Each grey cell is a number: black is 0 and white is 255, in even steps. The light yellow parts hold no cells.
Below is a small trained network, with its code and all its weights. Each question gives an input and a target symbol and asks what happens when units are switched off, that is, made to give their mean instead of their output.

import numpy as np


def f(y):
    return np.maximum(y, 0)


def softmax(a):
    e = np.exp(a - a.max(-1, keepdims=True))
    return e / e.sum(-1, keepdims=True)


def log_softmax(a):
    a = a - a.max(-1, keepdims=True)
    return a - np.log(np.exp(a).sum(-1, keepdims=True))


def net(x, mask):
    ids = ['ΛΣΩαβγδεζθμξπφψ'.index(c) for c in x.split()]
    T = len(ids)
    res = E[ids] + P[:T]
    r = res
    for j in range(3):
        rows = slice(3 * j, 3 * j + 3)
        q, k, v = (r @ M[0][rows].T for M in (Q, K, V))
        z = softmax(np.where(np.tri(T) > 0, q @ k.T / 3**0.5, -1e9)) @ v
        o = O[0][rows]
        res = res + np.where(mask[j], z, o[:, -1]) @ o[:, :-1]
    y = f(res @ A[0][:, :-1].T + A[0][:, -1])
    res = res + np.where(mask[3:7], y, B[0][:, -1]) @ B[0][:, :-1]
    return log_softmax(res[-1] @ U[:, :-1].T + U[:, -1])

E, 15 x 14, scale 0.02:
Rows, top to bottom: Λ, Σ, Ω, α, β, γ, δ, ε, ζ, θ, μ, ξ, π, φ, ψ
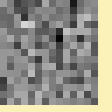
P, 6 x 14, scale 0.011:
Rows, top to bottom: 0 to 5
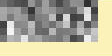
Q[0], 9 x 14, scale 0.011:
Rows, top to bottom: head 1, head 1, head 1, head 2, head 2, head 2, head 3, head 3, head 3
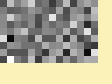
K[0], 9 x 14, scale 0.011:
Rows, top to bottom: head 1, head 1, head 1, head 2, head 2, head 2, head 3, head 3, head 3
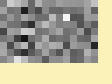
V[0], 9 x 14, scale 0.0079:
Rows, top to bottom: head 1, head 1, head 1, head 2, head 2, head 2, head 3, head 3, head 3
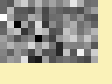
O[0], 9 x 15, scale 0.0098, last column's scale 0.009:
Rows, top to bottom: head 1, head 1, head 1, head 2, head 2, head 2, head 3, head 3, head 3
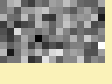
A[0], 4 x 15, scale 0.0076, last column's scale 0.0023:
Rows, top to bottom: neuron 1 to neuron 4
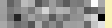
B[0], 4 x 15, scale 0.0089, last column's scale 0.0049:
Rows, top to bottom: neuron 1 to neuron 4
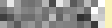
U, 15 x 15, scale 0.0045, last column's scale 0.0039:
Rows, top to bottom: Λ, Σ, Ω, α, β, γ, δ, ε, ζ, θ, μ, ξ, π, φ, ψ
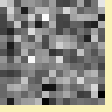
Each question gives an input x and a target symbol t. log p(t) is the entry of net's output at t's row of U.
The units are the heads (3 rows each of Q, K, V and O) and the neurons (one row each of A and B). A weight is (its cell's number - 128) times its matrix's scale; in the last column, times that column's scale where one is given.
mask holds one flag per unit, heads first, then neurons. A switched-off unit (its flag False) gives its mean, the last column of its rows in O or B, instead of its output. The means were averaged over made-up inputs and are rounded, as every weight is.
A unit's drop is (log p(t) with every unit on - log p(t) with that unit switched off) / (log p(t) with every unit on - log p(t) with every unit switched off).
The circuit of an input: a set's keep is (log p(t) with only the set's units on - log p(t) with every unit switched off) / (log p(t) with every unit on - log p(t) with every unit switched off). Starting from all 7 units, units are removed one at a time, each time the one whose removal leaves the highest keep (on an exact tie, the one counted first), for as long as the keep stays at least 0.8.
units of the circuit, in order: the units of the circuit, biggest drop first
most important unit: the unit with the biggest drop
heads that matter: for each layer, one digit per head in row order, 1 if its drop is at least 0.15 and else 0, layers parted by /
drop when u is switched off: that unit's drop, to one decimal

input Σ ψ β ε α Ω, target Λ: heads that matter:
010
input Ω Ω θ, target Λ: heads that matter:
110
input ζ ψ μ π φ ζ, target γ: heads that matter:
011
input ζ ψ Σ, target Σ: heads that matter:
010
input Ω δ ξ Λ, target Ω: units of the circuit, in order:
head 3; head 1
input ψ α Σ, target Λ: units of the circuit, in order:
head 2
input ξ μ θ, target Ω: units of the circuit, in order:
head 3; head 1
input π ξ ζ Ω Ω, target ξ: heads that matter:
011
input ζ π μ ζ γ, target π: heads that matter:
110
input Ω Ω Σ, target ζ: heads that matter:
111
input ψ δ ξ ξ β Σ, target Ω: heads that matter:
101
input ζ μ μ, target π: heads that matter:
101
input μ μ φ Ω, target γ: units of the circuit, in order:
head 3; neuron 2; head 2
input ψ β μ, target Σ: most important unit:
head 2
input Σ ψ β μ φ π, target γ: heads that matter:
011
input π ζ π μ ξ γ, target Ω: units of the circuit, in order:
head 1; head 3
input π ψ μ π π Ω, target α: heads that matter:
100
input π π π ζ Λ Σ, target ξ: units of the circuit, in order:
head 3; head 2; neuron 1
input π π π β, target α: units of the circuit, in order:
head 1; head 2
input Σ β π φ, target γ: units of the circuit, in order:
neuron 2; head 3
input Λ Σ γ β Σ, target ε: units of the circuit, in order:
head 3; head 1
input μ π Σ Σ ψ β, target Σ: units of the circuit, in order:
head 2
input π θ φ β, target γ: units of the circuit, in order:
head 3; neuron 2; head 2
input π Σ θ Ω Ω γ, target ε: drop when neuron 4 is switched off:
0.0
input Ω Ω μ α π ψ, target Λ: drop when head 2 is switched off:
1.0
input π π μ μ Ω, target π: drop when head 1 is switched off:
0.2
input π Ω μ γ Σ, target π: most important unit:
head 1
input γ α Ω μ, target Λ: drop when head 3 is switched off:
-0.1
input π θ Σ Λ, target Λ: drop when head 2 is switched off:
0.7
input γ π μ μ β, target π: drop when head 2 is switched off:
0.1
